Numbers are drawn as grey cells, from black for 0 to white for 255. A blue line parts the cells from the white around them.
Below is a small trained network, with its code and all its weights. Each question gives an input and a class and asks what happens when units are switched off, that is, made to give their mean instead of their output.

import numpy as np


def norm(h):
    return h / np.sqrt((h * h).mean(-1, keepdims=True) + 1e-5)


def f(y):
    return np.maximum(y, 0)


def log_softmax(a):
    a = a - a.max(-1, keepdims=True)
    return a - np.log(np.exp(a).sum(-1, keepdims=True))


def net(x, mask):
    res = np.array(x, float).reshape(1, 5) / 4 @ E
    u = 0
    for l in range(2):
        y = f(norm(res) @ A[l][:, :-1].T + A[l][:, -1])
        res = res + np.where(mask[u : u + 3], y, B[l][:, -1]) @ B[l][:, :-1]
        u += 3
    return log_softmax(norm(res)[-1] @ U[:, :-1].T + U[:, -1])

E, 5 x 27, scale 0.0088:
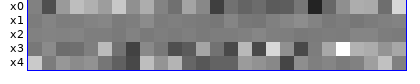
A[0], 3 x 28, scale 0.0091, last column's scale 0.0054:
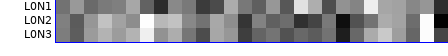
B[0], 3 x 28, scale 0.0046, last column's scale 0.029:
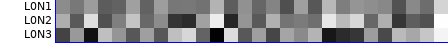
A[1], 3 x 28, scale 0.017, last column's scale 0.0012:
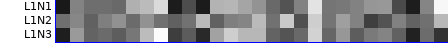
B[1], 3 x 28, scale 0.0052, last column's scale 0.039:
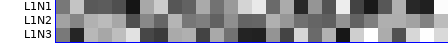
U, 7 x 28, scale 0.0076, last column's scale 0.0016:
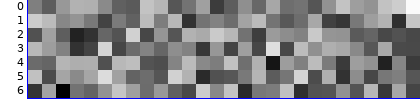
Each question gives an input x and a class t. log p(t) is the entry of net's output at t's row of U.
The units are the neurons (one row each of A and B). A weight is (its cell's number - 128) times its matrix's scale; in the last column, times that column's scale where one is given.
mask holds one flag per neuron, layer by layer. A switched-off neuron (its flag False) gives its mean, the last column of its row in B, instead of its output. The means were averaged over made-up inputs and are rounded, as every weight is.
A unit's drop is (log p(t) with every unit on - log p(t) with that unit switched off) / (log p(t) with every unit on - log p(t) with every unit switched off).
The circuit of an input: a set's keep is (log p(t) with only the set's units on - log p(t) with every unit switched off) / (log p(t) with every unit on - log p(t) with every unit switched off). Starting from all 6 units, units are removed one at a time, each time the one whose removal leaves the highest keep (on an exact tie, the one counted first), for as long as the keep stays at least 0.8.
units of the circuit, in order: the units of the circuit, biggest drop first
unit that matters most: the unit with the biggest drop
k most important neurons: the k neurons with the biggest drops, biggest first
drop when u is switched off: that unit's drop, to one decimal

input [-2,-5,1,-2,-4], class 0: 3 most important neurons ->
L0N2; L1N3; L0N1
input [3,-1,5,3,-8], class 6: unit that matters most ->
L1N1
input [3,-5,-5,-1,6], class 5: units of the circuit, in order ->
L1N1; L0N2; L1N3
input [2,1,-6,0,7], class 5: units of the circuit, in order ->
L1N1; L1N3; L1N2
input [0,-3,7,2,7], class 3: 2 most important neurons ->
L1N1; L0N3
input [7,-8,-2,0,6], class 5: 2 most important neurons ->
L0N2; L1N1
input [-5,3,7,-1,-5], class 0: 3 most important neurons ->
L0N2; L1N3; L0N1
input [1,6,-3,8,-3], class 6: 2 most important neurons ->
L0N2; L0N3
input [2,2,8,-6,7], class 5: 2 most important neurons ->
L1N1; L0N3
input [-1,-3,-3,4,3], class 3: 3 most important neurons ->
L1N1; L0N3; L1N3
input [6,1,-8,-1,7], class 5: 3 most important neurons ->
L0N2; L1N1; L1N3
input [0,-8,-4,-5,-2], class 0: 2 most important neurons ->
L0N2; L1N3
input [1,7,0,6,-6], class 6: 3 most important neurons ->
L0N2; L1N1; L0N3
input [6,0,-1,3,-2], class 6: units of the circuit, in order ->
L0N3
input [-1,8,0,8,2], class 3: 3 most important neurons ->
L1N1; L0N1; L1N3
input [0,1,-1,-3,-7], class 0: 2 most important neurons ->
L0N2; L1N3
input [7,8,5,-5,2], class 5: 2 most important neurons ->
L0N2; L1N1
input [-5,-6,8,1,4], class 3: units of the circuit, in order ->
L1N1; L1N3
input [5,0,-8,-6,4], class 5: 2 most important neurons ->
L1N1; L0N2
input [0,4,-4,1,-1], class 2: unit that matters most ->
L0N1
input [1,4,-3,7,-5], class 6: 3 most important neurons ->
L0N2; L0N3; L1N1
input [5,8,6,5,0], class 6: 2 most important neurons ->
L0N3; L1N3
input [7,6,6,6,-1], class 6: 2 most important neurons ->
L0N3; L1N3
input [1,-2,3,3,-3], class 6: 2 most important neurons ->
L0N3; L0N2
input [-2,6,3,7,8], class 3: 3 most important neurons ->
L1N1; L0N3; L1N3
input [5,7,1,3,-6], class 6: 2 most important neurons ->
L0N3; L1N1
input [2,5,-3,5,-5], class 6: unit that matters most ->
L0N3
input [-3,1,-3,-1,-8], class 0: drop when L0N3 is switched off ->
0.0
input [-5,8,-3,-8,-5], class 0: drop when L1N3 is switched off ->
0.8
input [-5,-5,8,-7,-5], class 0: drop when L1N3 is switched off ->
0.8
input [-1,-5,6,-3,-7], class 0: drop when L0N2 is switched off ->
1.0
